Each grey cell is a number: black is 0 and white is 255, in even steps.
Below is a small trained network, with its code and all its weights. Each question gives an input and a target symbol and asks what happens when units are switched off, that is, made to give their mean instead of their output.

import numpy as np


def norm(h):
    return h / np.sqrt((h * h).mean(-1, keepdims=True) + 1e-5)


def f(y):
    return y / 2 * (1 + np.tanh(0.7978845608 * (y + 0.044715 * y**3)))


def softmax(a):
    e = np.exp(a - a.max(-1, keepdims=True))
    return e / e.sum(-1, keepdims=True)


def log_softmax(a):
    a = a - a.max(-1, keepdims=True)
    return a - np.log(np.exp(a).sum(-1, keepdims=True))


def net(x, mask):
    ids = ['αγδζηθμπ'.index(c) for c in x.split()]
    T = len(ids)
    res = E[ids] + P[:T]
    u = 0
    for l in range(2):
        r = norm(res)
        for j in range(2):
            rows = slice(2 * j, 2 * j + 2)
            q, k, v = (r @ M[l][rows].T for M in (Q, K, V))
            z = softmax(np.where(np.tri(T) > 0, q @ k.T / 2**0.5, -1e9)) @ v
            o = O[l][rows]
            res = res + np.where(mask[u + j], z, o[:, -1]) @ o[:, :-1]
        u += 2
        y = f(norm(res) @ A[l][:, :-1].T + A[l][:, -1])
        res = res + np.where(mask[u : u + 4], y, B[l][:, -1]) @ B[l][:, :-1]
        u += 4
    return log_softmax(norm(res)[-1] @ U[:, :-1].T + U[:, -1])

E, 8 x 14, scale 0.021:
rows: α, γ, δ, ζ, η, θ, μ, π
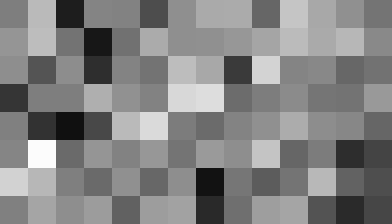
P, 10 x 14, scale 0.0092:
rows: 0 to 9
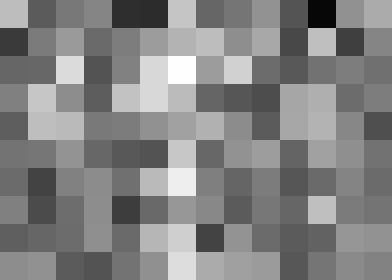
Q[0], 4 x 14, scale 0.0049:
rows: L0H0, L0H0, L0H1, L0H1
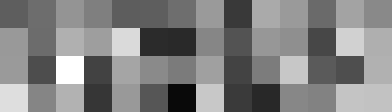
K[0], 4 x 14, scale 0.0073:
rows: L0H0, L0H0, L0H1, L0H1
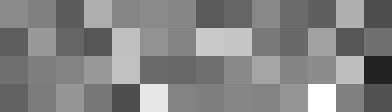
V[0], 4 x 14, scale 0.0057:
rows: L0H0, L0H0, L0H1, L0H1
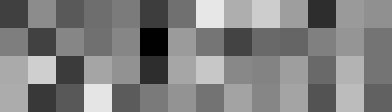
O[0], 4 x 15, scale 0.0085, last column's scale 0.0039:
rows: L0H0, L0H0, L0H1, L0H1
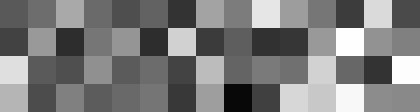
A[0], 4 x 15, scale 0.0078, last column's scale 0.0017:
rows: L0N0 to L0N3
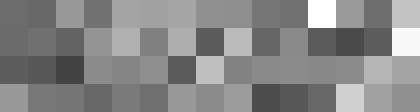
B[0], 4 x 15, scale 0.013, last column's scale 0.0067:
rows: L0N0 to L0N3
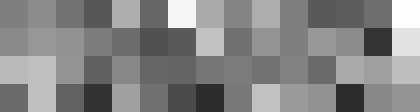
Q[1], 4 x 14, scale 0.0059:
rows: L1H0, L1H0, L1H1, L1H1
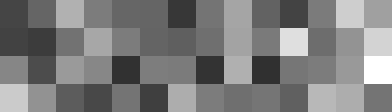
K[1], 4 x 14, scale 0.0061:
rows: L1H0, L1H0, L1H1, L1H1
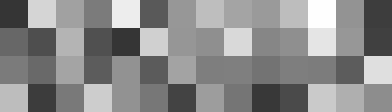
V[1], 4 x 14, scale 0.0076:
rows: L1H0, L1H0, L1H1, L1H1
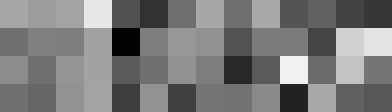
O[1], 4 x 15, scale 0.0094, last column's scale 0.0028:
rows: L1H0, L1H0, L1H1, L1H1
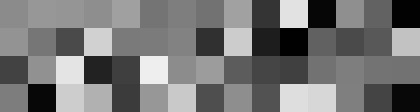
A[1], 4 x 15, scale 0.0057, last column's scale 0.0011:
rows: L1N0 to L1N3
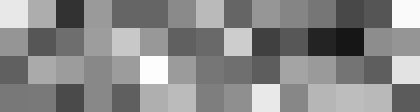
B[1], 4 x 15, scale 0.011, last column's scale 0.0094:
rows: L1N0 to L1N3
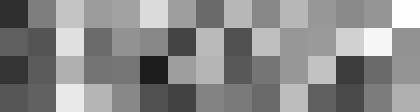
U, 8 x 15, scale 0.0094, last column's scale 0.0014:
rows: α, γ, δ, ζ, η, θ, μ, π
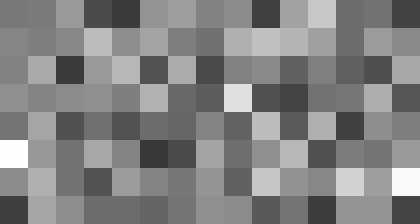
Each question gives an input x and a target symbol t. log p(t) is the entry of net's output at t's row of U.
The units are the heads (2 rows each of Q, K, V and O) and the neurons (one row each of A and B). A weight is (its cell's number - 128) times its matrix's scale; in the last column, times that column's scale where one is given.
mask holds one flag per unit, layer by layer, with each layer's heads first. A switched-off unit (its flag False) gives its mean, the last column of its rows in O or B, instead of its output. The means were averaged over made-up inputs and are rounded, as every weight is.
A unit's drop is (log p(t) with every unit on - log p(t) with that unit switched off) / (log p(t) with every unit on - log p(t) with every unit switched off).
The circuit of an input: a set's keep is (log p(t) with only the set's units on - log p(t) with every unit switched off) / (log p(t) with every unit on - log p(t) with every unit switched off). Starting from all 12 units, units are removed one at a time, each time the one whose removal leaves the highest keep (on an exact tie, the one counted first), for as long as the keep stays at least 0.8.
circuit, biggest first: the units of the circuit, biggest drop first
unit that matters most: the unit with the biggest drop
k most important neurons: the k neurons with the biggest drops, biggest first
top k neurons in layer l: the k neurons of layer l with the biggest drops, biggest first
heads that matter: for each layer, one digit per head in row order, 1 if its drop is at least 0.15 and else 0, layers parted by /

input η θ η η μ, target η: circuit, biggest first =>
[L1H0, L0H1]
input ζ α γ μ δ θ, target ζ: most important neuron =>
[L1N1]
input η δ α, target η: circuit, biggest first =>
[L1H0, L0H1, L0N1]
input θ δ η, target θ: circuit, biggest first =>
[L1H0, L1H1]
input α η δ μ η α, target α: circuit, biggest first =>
[L0H1, L1H1]
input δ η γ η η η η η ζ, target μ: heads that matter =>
00 / 01
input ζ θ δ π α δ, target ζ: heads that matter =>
10 / 10
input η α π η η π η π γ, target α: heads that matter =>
10 / 01
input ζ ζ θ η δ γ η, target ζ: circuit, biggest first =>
[L1H0, L0N0, L0H0]
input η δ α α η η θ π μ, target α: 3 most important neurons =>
[L0N0, L0N3, L0N1]
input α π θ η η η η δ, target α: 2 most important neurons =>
[L0N0, L0N3]
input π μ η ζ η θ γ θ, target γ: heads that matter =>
01 / 01
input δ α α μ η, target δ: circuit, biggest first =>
[L0H0, L1H0]
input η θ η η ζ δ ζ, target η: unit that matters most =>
L1H0
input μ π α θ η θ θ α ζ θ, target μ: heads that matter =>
10 / 10
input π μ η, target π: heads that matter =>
01 / 11
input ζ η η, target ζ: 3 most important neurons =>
[L0N0, L0N1, L0N2]
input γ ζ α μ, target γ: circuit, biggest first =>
[L1N0, L0H1, L0H0, L1H1]
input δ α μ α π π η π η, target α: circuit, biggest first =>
[L1H1, L0N0, L0N1]
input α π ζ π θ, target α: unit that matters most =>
L1H1
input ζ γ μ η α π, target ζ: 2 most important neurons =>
[L0N1, L1N1]
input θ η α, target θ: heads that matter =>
00 / 10
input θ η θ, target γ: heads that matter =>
10 / 01
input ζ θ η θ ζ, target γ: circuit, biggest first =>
[L1H1, L0H0]
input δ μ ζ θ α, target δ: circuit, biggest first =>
[L0H0, L1H0, L0N0]
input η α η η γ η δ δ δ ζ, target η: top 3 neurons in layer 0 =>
[L0N1, L0N0, L0N3]
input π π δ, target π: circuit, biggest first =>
[L1H0]
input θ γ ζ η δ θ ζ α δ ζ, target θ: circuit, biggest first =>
[L1H0, L0H1, L1H1]
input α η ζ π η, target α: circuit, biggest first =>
[L1H1, L0H1]
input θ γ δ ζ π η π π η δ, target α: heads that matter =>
00 / 01
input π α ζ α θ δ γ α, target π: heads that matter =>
01 / 11
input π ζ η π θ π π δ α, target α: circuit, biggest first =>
[L1H1, L0N0, L0N1]
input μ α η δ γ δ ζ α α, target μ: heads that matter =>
00 / 10
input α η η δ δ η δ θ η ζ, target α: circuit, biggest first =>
[L0H1, L1H1]
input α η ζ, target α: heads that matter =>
01 / 01
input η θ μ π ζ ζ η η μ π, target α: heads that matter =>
10 / 01
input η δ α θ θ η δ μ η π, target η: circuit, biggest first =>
[L1H0, L0H1]
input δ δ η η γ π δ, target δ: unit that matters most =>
L1H0
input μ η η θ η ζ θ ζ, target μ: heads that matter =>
10 / 10
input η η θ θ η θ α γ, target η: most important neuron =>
[L0N1]
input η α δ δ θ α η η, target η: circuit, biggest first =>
[L1H0, L0H1, L0N1]
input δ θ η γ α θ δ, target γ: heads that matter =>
00 / 01
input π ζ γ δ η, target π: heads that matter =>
01 / 11
